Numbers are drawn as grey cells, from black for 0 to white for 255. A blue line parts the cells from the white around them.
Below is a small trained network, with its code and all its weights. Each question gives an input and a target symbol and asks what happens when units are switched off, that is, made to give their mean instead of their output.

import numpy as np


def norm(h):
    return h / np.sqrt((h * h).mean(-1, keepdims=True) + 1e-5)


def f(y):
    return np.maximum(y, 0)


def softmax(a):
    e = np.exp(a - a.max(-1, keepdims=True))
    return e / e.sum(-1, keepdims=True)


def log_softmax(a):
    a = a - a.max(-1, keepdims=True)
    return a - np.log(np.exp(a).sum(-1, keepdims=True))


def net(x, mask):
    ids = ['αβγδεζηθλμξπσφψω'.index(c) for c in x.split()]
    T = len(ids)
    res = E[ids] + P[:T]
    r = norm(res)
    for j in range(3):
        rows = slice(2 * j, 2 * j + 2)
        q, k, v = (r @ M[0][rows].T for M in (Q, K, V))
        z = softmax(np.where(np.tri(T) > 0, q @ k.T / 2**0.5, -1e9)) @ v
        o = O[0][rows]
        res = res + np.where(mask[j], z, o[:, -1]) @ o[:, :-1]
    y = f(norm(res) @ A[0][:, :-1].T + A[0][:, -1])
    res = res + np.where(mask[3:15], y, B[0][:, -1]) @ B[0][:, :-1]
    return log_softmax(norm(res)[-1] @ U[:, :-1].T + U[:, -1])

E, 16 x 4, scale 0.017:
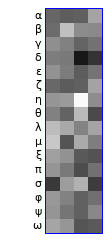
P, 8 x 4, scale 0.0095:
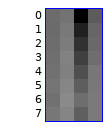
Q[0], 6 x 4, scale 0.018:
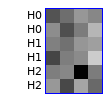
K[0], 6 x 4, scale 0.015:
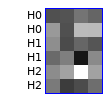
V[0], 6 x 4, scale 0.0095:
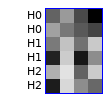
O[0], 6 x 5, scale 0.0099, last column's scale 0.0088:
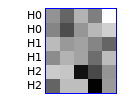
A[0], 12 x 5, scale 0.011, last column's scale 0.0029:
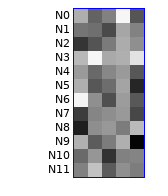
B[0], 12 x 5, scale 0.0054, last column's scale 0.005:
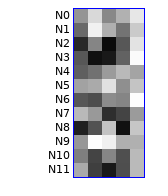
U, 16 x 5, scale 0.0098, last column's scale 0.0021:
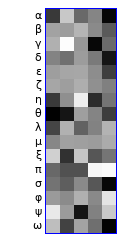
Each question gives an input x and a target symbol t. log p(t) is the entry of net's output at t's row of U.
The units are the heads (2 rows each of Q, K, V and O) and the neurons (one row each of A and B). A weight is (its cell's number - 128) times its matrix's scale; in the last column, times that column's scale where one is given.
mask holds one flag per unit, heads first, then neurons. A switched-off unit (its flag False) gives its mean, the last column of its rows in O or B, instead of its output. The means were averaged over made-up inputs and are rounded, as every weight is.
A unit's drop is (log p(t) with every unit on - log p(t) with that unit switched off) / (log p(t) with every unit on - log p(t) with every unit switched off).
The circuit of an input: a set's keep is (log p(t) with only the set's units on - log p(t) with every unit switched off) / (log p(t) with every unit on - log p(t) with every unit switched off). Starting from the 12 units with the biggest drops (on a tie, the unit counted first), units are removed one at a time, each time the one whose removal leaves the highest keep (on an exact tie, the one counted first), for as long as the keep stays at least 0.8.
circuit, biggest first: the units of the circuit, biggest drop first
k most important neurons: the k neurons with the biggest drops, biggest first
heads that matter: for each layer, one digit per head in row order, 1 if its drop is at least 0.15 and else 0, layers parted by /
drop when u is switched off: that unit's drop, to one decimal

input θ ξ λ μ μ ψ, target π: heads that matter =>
001
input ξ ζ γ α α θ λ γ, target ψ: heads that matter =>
001
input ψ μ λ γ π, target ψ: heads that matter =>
001
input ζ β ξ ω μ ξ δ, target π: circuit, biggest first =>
(H2)
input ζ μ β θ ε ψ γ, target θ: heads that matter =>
011
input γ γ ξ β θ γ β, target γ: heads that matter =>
001
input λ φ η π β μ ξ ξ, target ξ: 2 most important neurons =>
(N2; N3)
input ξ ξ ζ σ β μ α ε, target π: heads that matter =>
011
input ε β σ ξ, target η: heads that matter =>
001
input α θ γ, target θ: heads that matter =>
001
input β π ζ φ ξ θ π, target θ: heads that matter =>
001
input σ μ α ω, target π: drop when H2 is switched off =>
0.7
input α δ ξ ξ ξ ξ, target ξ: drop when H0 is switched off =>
0.6
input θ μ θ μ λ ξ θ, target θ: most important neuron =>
(N2)
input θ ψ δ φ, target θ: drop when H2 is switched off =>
0.3
